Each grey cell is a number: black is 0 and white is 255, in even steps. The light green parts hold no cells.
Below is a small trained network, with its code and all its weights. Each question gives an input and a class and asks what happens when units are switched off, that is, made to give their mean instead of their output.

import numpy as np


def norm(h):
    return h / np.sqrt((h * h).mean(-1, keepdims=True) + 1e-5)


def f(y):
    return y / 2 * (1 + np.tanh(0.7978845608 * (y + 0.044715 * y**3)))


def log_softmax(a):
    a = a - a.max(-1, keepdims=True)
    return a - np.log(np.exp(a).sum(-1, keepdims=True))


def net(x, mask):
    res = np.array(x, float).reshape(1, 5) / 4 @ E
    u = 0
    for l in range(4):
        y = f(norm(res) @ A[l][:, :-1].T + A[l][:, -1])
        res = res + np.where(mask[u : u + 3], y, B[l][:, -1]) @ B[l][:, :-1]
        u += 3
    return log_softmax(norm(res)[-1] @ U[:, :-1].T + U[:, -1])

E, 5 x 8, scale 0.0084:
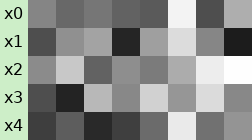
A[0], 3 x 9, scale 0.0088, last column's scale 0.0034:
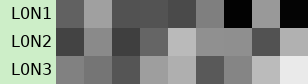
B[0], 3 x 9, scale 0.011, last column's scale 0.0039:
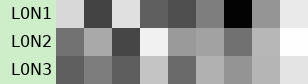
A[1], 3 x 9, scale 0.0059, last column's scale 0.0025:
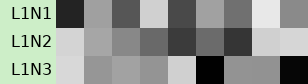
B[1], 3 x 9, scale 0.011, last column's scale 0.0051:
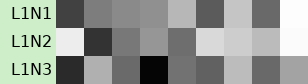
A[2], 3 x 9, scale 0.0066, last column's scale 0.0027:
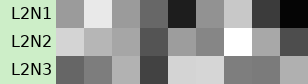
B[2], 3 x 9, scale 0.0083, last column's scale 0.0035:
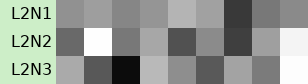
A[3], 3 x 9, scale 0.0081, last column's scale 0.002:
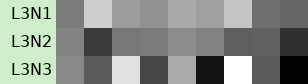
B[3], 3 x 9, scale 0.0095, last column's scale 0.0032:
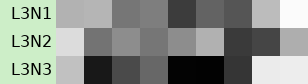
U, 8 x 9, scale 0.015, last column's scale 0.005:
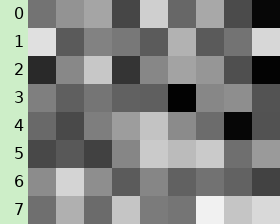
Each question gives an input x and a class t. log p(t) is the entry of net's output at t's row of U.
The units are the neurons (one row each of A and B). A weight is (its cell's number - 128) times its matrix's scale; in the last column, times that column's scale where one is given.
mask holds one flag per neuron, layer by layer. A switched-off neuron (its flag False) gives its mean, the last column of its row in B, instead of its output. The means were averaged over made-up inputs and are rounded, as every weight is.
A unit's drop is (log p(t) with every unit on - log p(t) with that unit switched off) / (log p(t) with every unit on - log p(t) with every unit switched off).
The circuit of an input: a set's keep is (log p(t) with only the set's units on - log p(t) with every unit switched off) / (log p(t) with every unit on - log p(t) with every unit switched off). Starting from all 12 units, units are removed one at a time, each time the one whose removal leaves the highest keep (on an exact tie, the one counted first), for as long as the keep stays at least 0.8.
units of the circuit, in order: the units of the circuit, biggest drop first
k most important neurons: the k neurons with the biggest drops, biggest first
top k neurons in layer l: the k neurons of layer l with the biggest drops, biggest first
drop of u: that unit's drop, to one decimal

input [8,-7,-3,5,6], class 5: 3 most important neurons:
[L1N1, L3N3, L3N1]
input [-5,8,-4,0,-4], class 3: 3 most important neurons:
[L3N3, L2N2, L0N3]
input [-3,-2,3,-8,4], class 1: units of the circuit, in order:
[L0N1]
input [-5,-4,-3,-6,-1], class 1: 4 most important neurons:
[L1N2, L0N2, L1N1, L0N1]
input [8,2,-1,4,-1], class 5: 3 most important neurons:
[L0N1, L2N3, L3N3]
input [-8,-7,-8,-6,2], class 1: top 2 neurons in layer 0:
[L0N1, L0N3]
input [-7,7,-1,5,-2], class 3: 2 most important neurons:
[L3N3, L1N2]
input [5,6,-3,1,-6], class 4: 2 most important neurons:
[L1N1, L0N1]
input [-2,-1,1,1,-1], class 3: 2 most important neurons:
[L1N1, L0N2]
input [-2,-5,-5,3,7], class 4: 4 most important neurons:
[L1N2, L1N3, L2N2, L3N1]
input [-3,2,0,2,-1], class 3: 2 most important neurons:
[L1N2, L3N3]
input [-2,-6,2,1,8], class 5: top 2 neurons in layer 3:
[L3N3, L3N1]
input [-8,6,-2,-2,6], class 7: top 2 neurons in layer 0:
[L0N2, L0N1]
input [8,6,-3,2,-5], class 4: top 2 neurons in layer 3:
[L3N3, L3N1]
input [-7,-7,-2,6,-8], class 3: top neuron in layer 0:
[L0N2]
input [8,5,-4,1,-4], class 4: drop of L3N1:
0.3
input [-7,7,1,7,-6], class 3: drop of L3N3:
0.6
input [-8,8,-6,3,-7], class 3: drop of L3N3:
0.8
